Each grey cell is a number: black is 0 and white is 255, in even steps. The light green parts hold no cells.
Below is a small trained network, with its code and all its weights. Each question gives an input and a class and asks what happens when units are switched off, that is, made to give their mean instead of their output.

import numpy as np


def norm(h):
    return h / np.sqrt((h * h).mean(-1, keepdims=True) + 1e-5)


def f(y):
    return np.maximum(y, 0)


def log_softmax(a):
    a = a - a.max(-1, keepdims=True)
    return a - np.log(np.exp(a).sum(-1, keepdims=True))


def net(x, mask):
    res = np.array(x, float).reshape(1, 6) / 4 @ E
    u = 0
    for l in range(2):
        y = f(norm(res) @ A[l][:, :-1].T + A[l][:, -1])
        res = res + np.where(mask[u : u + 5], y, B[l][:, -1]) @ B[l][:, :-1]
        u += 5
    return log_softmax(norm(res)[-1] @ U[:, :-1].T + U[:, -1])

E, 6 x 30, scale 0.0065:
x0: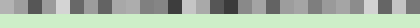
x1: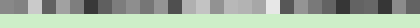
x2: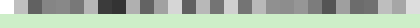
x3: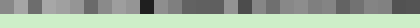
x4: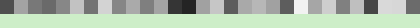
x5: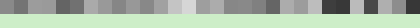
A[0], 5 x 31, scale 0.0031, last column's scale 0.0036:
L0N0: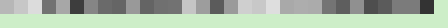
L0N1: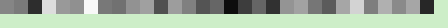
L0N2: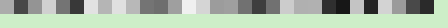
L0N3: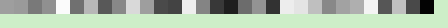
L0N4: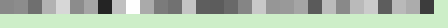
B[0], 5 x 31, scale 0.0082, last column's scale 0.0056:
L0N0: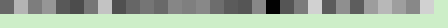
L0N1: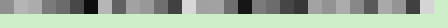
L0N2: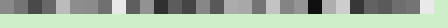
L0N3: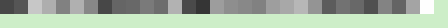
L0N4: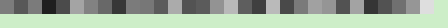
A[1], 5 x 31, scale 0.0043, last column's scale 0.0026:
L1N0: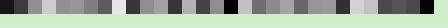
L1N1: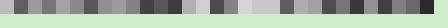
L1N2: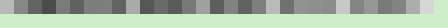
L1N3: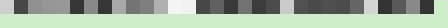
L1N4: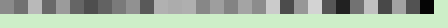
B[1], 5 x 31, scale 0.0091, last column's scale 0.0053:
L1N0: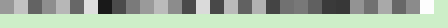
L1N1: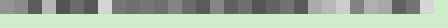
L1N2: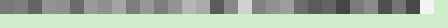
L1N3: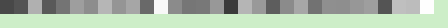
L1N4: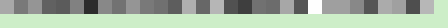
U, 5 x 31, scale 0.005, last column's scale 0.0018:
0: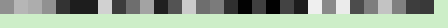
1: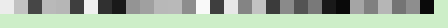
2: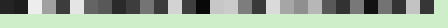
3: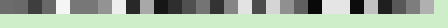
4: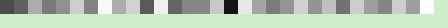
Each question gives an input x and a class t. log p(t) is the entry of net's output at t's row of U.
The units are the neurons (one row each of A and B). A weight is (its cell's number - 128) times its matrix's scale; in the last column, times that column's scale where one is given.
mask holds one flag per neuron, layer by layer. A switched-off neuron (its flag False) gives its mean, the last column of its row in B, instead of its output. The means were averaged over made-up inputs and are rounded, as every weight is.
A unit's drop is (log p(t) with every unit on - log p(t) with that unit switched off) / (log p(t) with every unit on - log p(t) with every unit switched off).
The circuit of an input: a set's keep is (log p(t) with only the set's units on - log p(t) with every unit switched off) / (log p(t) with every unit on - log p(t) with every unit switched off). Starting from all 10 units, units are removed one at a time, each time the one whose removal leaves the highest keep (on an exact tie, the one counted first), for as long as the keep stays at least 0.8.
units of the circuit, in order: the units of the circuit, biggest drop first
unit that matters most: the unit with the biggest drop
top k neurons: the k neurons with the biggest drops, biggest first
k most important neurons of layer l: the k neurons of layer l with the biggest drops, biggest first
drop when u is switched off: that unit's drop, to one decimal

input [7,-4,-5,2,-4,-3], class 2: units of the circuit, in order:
L0N3
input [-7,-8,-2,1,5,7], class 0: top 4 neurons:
L0N1, L0N3, L1N3, L0N4
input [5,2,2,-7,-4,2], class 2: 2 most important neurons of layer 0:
L0N3, L0N4
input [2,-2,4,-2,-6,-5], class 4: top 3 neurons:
L1N3, L0N2, L1N0
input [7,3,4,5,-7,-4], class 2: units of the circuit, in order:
L0N4, L0N3
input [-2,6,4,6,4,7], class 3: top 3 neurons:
L0N2, L0N1, L1N4
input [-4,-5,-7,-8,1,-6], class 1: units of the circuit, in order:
L1N0, L0N2, L0N4, L0N1
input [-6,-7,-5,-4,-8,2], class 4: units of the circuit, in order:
L1N3, L0N4
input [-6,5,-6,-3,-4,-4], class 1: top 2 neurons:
L1N0, L0N4
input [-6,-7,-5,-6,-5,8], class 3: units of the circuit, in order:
L0N2, L0N3
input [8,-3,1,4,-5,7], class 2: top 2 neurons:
L0N3, L0N4
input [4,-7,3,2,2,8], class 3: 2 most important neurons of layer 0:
L0N2, L0N0
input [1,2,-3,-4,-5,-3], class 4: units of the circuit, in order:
L1N3, L0N2
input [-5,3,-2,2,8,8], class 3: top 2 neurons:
L0N2, L1N3
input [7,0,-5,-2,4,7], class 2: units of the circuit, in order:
L0N3
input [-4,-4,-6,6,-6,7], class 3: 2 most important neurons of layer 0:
L0N2, L0N3
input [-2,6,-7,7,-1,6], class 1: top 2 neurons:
L1N0, L0N1
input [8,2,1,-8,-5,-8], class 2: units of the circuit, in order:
L0N3, L0N4
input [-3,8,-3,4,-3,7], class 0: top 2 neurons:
L1N1, L0N0
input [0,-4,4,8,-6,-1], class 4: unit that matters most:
L1N3
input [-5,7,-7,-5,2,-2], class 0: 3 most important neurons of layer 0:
L0N3, L0N4, L0N2
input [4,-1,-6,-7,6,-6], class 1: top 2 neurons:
L1N0, L0N2
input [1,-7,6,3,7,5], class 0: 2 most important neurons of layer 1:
L1N0, L1N3
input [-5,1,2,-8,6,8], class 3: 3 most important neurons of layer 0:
L0N2, L0N3, L0N4
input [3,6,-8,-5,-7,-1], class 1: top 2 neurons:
L1N0, L0N1
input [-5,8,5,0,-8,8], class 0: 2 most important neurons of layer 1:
L1N1, L1N0
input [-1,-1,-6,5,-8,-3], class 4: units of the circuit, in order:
L1N3
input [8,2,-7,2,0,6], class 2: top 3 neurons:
L0N3, L0N4, L0N2
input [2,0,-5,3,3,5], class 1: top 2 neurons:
L1N0, L0N4
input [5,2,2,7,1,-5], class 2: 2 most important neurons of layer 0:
L0N4, L0N3
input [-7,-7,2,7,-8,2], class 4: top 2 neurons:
L1N3, L0N4
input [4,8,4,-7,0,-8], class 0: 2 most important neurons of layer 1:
L1N1, L1N4
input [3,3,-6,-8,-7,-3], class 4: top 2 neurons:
L1N3, L0N2
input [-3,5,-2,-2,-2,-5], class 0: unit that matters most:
L0N2
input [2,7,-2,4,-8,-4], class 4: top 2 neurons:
L1N3, L0N1
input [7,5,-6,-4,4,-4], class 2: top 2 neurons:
L0N4, L0N3
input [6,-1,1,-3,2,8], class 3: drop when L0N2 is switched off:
1.2
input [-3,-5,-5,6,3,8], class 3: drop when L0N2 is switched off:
1.0
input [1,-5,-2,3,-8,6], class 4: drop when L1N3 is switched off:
1.1
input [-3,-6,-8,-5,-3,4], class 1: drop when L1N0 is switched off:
1.0
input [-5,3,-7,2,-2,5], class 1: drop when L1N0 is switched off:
1.0
